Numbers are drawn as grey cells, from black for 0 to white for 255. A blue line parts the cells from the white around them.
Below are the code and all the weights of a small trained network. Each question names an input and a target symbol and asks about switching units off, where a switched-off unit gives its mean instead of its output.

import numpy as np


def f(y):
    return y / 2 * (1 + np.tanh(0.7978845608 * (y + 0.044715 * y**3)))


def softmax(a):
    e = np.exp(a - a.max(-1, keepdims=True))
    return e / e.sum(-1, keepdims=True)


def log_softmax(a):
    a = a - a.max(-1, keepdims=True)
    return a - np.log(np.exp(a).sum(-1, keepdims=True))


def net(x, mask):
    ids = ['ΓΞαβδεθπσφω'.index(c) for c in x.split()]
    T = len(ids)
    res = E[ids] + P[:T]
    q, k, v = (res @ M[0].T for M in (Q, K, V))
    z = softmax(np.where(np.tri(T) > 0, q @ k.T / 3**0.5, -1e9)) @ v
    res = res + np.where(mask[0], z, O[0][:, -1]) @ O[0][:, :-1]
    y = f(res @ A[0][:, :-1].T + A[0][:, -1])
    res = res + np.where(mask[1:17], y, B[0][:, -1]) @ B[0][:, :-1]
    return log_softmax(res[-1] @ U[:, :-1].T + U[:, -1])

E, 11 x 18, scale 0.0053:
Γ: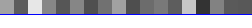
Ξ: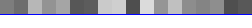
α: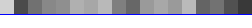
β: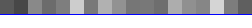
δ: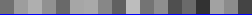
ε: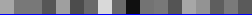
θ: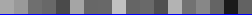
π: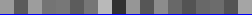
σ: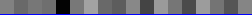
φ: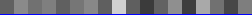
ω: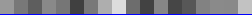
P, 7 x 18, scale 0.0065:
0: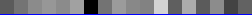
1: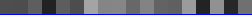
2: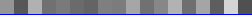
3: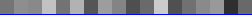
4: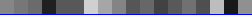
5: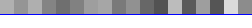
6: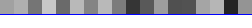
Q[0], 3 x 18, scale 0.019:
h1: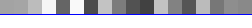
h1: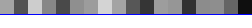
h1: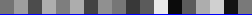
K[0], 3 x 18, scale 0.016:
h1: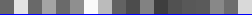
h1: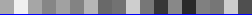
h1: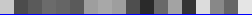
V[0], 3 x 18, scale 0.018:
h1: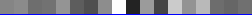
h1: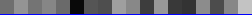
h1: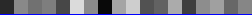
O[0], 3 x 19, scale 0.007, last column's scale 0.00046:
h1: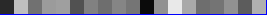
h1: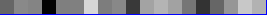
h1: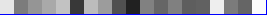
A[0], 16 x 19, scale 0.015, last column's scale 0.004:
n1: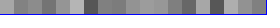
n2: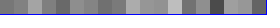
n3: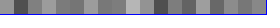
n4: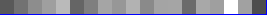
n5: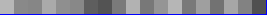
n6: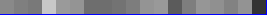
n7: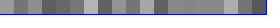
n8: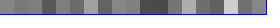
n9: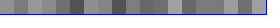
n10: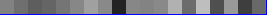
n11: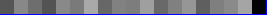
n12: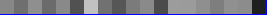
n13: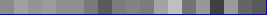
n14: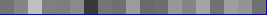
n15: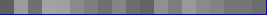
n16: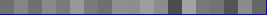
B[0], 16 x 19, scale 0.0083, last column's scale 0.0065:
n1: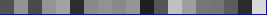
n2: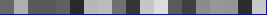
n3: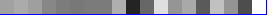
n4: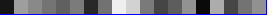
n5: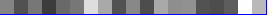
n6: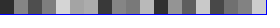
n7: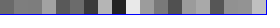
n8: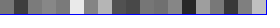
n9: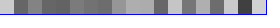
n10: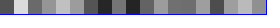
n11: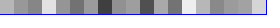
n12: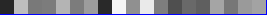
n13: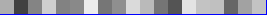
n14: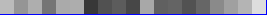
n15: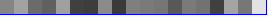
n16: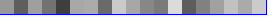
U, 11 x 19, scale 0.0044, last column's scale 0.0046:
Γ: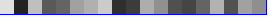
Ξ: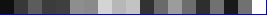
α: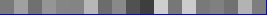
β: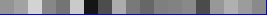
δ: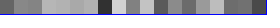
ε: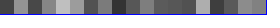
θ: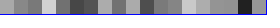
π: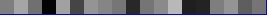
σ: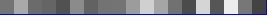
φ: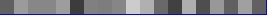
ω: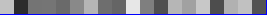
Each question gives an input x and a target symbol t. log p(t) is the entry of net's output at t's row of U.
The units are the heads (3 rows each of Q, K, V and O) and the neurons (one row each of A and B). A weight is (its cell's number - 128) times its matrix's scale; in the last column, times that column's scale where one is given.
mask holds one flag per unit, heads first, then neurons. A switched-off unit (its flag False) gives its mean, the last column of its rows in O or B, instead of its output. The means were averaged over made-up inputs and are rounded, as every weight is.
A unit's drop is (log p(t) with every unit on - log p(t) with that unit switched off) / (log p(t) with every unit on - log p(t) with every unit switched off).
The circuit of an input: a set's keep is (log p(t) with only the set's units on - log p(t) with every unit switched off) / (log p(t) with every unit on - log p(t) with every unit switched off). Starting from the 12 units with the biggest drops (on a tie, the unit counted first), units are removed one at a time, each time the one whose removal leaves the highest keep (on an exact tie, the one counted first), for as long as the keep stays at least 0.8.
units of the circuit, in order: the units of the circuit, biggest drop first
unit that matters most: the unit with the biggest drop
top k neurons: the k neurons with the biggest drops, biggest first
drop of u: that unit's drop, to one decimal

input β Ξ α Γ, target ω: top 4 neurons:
(n13 n5 n16 n3)
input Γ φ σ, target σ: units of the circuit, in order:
(h1 n7 n9 n12)
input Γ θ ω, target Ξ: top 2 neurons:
(n4 n8)
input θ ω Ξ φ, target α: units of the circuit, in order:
(h1 n11)
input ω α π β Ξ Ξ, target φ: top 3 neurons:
(n13 n4 n14)
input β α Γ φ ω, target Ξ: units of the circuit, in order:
(h1 n14 n11)
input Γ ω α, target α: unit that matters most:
n5
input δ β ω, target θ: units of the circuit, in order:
(h1 n1 n3 n7)
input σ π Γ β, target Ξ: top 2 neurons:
(n1 n14)
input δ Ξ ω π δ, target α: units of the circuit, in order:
(n11 h1)
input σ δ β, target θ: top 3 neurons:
(n1 n3 n7)
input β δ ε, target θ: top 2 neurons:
(n1 n3)
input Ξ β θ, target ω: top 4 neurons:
(n13 n9 n5 n3)
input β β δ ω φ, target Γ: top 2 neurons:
(n1 n11)
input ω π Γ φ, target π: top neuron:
(n13)
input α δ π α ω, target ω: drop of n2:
0.1
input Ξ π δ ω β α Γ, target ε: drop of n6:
0.4
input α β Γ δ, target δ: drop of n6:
0.7
